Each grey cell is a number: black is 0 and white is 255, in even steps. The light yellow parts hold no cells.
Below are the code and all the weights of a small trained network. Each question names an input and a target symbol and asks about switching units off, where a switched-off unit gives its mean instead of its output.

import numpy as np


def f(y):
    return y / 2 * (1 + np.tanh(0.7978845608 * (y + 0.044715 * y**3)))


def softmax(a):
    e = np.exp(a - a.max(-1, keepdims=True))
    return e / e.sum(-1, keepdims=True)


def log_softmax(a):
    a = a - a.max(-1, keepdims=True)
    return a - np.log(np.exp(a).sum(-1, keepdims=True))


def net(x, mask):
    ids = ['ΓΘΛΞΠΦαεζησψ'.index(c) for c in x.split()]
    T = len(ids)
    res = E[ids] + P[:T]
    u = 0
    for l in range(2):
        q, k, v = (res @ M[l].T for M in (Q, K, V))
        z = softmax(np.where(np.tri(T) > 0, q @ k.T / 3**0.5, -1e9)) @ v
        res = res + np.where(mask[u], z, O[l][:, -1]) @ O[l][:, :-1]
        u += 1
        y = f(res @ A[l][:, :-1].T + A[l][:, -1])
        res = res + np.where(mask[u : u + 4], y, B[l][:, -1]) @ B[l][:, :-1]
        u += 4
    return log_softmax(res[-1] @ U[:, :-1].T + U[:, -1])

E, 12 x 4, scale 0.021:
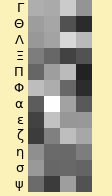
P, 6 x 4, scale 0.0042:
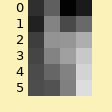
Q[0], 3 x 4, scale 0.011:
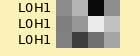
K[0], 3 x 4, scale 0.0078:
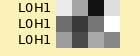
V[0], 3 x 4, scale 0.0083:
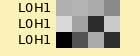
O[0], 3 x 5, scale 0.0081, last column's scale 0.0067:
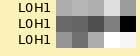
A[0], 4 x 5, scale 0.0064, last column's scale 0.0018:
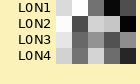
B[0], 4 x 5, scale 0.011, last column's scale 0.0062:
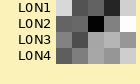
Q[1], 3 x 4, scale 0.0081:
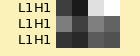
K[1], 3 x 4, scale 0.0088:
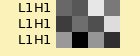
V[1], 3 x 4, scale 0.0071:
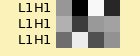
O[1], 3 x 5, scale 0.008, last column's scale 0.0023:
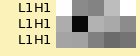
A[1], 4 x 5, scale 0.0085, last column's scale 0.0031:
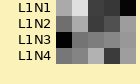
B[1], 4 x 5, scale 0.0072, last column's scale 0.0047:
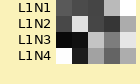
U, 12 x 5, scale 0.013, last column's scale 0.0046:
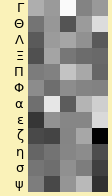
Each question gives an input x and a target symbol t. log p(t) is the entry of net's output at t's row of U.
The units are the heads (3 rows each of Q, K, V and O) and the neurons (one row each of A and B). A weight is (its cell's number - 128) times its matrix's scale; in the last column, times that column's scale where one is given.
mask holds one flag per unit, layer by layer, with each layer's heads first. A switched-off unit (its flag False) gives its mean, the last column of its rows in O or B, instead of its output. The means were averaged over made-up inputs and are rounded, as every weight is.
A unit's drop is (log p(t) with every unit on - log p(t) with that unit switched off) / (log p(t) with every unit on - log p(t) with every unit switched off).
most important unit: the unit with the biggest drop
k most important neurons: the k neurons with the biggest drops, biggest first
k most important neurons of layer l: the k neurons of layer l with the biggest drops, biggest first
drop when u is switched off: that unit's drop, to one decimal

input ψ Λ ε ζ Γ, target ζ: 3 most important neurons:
(L0N2 L0N1 L1N3)
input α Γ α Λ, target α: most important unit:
L0N2
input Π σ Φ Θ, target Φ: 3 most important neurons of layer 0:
(L0N2 L0N1 L0N3)
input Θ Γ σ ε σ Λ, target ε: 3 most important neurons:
(L0N1 L0N2 L1N3)
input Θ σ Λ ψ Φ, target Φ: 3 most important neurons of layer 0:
(L0N2 L0N1 L0N3)
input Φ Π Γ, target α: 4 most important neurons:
(L0N2 L1N3 L1N4 L0N1)
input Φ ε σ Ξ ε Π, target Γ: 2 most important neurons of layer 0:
(L0N2 L0N4)
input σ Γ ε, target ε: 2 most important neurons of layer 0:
(L0N1 L0N3)
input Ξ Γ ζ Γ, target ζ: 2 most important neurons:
(L0N2 L0N1)
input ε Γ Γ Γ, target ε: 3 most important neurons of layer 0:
(L0N2 L0N1 L0N4)
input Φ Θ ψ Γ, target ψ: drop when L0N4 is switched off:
0.1
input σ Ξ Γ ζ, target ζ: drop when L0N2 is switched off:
0.2
